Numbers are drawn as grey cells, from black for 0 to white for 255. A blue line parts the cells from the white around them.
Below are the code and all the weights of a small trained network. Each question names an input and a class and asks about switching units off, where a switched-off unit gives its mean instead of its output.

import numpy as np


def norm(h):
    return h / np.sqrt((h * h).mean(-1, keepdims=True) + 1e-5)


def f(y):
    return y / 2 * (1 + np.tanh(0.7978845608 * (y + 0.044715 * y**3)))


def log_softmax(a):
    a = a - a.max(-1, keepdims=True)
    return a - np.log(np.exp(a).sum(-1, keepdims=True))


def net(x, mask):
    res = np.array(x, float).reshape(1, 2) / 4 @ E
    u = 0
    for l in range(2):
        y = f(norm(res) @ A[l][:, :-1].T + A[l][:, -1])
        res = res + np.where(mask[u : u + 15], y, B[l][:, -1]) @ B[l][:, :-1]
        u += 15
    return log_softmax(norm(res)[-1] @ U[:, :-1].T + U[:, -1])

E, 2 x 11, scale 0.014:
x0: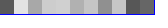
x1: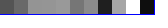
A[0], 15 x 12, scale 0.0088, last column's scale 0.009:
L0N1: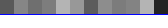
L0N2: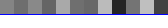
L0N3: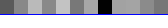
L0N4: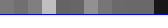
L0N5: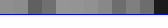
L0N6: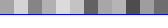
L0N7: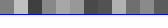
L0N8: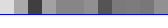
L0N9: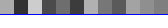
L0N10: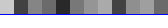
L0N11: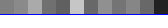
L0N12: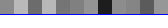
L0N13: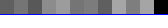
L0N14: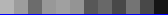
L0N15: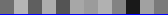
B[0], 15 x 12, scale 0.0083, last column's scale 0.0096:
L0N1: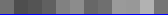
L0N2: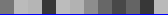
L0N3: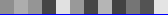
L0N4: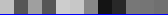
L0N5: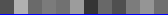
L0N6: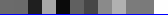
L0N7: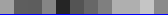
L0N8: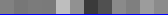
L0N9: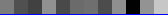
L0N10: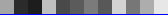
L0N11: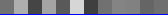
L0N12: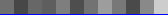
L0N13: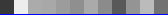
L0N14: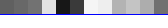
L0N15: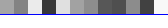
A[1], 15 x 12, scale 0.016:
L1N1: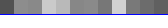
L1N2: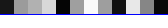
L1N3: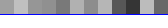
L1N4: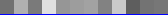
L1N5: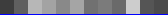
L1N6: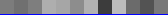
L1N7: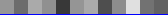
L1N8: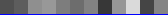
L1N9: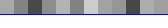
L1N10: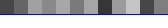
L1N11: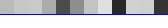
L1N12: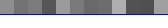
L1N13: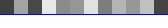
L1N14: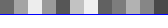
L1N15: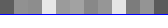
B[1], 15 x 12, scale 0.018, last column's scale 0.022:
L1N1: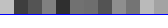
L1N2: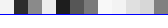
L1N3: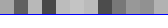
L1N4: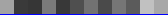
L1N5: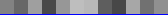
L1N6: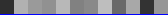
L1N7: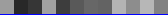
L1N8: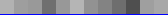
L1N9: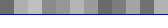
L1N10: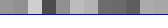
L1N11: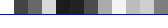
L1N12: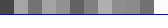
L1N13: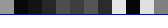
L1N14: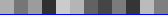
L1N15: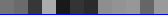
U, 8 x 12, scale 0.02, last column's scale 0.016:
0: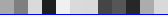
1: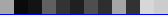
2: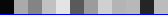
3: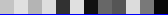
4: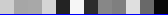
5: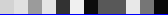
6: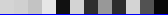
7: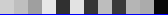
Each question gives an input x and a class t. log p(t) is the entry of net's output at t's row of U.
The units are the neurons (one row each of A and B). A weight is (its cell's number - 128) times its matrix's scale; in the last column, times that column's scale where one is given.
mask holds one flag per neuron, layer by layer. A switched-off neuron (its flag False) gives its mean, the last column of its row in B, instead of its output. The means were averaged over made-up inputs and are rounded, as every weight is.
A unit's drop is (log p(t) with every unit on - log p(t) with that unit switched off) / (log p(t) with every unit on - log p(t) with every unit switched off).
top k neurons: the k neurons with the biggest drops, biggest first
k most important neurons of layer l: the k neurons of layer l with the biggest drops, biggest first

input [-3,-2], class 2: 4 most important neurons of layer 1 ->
L1N4, L1N1, L1N3, L1N9
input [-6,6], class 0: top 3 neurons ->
L1N8, L0N6, L1N10
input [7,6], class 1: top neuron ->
L0N15
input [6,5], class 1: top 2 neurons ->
L0N15, L1N1
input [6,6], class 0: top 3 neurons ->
L1N10, L0N3, L0N10
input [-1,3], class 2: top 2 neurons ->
L0N3, L0N15
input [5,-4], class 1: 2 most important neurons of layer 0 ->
L0N6, L0N3
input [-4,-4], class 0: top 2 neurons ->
L0N6, L1N9
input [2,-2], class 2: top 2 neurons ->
L0N15, L0N6
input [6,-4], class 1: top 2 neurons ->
L0N6, L1N4
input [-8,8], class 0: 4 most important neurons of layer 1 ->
L1N8, L1N10, L1N4, L1N15
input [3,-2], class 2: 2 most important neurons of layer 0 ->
L0N15, L0N6
